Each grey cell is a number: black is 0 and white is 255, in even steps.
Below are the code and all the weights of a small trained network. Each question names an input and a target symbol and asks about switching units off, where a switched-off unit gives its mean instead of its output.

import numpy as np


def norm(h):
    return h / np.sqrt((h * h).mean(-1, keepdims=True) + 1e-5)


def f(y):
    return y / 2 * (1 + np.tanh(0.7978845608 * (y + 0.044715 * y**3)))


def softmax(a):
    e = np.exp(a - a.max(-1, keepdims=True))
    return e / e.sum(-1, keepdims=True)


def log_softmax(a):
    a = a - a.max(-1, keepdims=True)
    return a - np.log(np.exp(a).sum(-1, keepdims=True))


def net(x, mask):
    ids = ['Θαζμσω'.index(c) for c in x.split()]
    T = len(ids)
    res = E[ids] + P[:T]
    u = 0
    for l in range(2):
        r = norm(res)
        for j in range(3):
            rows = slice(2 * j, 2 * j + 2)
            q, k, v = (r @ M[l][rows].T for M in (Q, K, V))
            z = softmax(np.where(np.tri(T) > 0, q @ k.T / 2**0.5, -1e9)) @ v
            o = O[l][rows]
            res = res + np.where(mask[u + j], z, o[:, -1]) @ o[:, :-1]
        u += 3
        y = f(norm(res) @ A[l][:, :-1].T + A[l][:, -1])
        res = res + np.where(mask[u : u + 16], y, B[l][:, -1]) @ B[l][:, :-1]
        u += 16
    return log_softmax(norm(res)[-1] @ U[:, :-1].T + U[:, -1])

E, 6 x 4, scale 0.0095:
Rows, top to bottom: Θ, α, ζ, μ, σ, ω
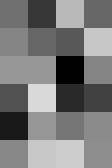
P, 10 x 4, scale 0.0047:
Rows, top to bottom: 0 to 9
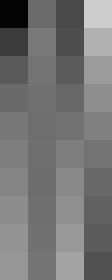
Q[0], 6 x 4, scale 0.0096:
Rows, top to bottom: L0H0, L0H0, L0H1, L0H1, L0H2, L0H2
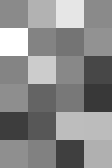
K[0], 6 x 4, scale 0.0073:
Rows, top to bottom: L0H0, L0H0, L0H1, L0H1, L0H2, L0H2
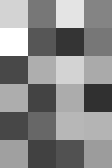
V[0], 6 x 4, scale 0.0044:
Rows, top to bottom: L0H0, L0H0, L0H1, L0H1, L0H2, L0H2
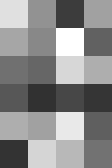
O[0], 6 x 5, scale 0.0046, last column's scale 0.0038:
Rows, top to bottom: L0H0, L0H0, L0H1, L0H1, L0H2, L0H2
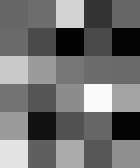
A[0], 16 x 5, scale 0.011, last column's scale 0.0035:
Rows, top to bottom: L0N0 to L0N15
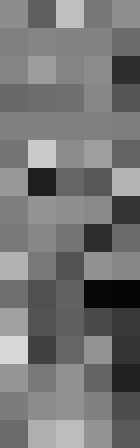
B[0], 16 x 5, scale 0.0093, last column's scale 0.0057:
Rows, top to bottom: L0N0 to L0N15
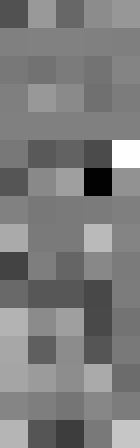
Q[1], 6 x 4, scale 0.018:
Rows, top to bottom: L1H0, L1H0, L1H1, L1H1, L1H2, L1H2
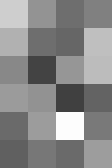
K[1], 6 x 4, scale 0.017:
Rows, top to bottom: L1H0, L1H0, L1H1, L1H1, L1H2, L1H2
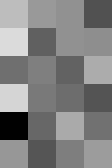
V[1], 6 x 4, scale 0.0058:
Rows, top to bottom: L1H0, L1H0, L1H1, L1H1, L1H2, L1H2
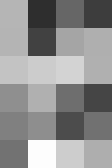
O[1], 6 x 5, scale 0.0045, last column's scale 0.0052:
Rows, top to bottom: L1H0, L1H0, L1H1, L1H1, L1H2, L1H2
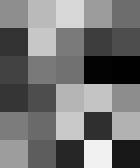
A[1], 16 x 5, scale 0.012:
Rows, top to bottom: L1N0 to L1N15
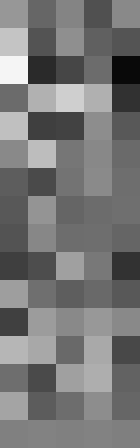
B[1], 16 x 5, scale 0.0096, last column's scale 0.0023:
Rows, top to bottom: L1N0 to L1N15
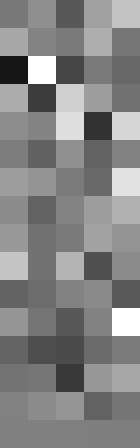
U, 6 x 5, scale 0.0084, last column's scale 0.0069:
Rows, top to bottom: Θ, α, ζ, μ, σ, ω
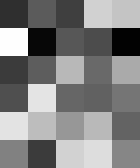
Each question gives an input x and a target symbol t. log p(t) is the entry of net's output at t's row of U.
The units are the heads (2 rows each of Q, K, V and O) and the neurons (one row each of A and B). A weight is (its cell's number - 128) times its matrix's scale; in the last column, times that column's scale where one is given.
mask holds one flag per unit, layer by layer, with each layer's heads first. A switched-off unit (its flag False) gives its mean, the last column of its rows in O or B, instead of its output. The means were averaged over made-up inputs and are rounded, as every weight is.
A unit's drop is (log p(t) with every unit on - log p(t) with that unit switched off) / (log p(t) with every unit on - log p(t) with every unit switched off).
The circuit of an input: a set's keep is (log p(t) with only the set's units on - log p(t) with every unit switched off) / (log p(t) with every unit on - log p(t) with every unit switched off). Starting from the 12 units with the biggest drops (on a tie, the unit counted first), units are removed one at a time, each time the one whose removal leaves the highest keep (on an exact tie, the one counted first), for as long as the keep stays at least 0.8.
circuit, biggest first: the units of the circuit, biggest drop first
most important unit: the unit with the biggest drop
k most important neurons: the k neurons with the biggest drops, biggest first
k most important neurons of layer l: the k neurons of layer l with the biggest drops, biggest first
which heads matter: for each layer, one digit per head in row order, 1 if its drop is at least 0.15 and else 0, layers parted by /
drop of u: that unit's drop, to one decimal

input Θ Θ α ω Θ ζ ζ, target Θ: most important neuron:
(L0N9)
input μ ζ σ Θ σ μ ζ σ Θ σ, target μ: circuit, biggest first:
(L0N15, L1N2, L0H2, L1H0)
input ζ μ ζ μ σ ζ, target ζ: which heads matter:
101 / 100
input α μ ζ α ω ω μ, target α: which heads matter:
111 / 001
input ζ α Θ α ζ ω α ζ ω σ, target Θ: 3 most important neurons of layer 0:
(L0N6, L0N5, L0N8)
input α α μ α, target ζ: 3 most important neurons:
(L1N4, L0N15, L0N0)
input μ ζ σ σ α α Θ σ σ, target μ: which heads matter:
001 / 010
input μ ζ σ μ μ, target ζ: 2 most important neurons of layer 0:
(L0N0, L0N8)
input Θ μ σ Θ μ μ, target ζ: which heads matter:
001 / 101
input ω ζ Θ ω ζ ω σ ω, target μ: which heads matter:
111 / 110
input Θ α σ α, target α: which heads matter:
110 / 010
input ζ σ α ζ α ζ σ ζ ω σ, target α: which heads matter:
000 / 000
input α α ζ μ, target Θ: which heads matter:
001 / 010
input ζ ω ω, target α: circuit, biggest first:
(L0H2, L0H0)
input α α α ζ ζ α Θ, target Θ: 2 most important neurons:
(L0N5, L0N0)
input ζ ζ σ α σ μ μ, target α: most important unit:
L1H0
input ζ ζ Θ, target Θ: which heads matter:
000 / 001
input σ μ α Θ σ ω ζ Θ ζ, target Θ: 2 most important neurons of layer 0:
(L0N9, L0N15)
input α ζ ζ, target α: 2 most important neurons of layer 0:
(L0N5, L0N0)
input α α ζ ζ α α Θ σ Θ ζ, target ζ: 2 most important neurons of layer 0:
(L0N0, L0N9)
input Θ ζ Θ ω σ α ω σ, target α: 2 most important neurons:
(L0N0, L1N4)
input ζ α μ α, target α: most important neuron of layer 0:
(L0N15)
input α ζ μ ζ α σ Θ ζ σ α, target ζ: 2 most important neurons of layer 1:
(L1N4, L1N11)
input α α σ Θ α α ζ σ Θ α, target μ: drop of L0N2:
0.0
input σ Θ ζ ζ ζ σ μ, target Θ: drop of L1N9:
0.1
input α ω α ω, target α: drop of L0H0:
0.6
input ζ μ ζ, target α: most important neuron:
(L1N4)
